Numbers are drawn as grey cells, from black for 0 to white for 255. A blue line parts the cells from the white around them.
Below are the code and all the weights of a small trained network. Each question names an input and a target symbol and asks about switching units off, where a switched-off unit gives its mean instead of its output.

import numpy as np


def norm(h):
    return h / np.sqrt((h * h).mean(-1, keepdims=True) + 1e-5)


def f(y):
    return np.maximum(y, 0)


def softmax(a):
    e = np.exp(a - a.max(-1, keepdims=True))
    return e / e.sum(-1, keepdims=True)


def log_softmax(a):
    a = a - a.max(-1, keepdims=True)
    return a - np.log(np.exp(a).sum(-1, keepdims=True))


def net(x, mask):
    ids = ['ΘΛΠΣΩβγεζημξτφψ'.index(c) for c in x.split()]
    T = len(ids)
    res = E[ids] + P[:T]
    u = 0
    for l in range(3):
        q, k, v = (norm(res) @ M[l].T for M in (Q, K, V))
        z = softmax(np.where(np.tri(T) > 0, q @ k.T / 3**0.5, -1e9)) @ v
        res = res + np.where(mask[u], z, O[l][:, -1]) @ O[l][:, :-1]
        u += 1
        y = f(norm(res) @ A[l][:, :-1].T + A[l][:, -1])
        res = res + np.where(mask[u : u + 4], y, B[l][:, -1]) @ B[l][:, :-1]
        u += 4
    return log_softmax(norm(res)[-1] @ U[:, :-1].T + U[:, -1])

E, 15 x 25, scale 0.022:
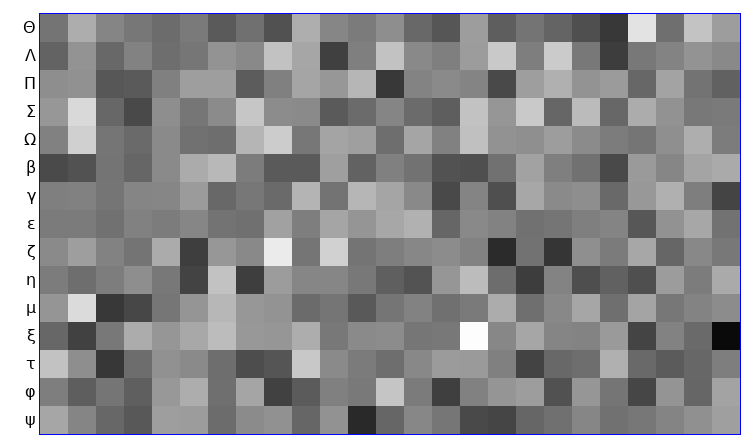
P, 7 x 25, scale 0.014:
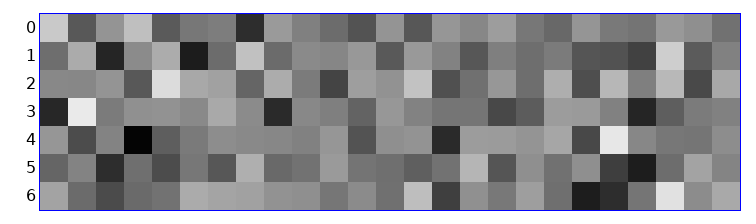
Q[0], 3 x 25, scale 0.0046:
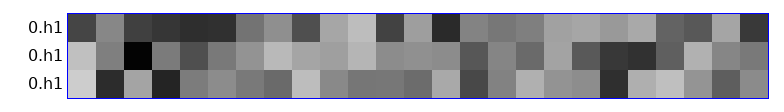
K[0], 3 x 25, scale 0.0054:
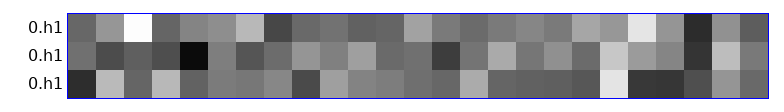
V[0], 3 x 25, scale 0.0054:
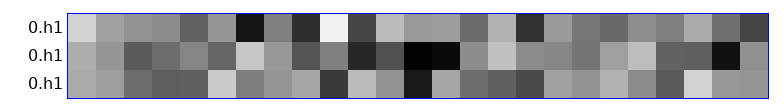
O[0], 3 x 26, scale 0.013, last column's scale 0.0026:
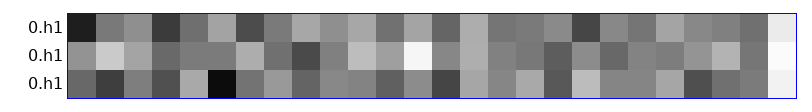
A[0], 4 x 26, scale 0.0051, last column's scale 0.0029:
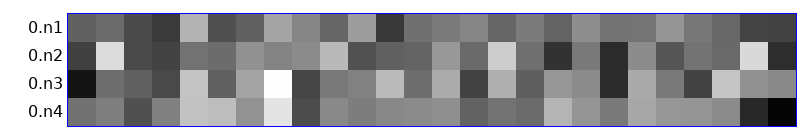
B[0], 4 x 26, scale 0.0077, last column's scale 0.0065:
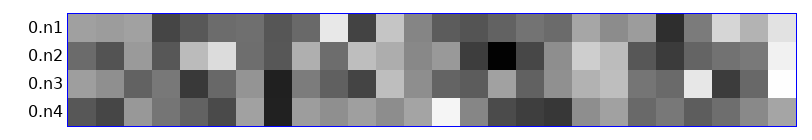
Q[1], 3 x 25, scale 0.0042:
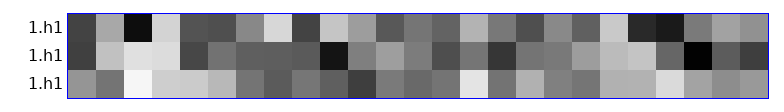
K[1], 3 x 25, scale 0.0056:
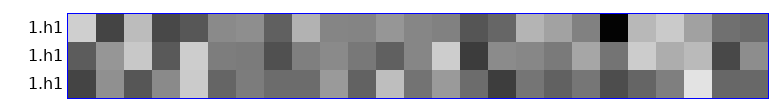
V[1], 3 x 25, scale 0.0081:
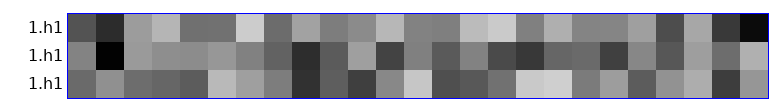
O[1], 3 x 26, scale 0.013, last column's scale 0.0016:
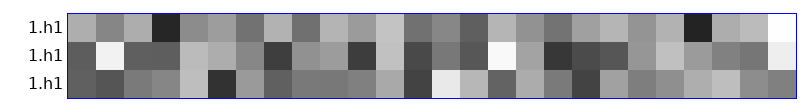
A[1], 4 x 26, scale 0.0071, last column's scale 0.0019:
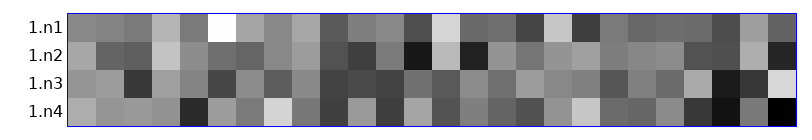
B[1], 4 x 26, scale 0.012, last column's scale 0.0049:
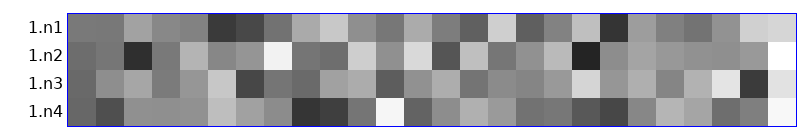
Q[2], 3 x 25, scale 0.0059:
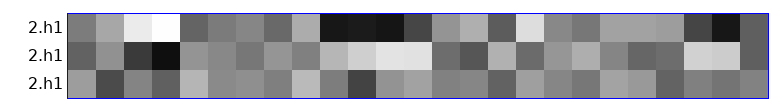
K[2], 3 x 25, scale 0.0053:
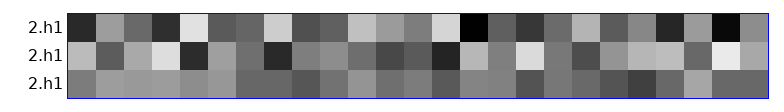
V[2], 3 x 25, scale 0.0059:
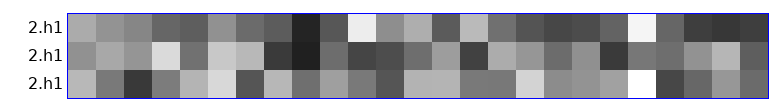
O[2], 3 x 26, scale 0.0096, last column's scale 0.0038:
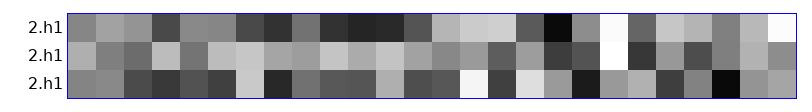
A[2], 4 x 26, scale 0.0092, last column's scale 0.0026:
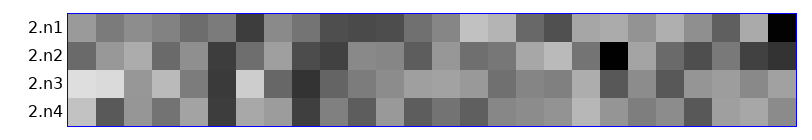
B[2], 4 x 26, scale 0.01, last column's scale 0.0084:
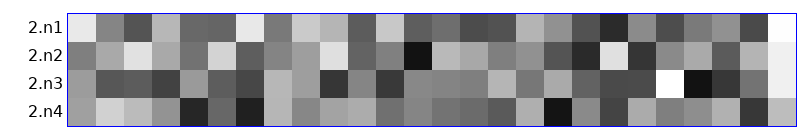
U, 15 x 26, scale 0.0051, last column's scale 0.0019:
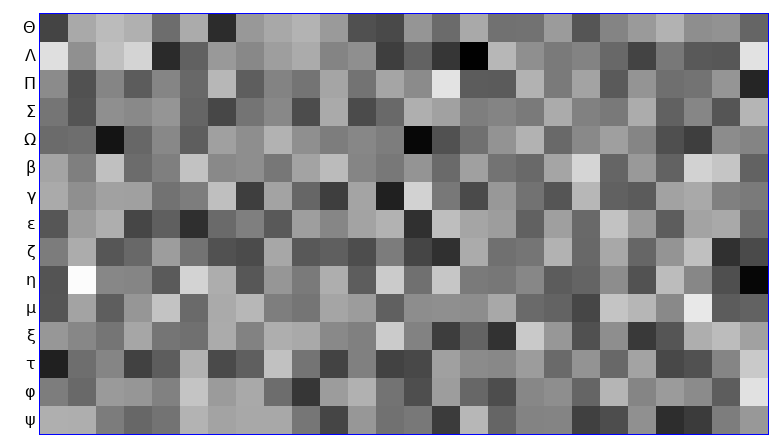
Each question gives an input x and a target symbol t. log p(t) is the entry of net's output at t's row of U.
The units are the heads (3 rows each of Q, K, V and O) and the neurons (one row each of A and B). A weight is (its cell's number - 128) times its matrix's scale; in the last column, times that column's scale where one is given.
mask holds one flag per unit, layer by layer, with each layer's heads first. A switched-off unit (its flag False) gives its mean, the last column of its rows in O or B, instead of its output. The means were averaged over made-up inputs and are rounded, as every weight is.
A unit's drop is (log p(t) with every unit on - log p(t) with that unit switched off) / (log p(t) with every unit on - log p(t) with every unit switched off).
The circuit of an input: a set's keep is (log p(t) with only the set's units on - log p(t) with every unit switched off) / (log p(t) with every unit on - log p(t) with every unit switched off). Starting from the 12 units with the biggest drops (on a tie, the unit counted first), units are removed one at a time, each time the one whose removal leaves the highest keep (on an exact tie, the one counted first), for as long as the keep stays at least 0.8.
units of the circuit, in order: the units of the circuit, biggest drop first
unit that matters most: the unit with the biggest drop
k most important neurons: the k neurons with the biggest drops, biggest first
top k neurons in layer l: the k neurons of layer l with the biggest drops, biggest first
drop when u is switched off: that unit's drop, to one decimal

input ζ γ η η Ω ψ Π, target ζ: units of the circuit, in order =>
1.h1; 1.n3
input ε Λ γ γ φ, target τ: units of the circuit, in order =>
0.h1
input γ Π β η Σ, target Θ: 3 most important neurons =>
2.n2; 2.n1; 2.n4
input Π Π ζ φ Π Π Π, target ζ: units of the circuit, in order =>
2.h1; 0.h1; 2.n1
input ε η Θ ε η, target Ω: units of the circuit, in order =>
0.h1; 1.n2
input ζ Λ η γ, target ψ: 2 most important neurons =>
2.n3; 2.n1
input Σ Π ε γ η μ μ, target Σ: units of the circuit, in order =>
1.h1; 0.h1; 2.n3
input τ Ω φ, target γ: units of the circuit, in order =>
2.h1; 2.n1
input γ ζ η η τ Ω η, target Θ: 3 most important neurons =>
2.n2; 2.n1; 1.n3
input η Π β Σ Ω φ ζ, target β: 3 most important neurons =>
0.n3; 2.n1; 1.n2
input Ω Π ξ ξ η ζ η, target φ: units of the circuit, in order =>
1.h1; 1.n4
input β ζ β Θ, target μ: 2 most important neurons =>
1.n2; 0.n1
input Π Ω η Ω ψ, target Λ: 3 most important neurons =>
2.n1; 0.n1; 2.n4
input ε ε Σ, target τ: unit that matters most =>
0.h1
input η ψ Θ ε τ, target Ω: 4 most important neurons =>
1.n2; 2.n2; 0.n1; 1.n4
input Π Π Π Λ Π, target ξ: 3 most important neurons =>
1.n1; 1.n2; 2.n1
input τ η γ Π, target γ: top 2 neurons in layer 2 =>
2.n1; 2.n3
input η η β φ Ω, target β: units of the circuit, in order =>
2.h1; 0.h1
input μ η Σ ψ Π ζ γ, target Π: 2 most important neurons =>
0.n4; 0.n3
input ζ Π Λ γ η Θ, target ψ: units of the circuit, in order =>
0.h1; 2.n3
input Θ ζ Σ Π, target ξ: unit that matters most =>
2.h1
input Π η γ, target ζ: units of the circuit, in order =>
2.h1; 0.h1
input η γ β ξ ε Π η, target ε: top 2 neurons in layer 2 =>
2.n2; 2.n4
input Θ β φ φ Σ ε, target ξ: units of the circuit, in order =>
2.h1; 0.h1
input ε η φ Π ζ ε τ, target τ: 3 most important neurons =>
1.n2; 2.n2; 2.n1
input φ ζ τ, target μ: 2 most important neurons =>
1.n2; 1.n3
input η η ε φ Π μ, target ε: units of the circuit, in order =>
0.h1
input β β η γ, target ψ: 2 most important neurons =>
2.n3; 1.n2
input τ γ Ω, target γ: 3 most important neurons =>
2.n1; 2.n3; 1.n2
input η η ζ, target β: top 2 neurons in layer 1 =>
1.n2; 1.n1
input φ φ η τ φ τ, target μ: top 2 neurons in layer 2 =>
2.n2; 2.n1
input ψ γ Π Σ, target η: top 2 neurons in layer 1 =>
1.n3; 1.n1
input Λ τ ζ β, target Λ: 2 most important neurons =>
2.n2; 2.n4
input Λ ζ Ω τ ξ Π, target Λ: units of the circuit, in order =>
2.h1
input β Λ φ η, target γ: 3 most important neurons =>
0.n2; 1.n2; 2.n3
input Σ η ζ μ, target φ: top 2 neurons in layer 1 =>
1.n4; 1.n2
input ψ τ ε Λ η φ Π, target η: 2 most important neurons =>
0.n3; 1.n3
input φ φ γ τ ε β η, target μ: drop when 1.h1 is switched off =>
0.3
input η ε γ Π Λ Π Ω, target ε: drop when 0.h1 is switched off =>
0.9
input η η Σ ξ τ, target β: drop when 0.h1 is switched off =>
0.2
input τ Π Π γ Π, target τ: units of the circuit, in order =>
0.h1
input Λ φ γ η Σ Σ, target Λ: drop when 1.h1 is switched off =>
0.5
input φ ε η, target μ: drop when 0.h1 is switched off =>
0.2
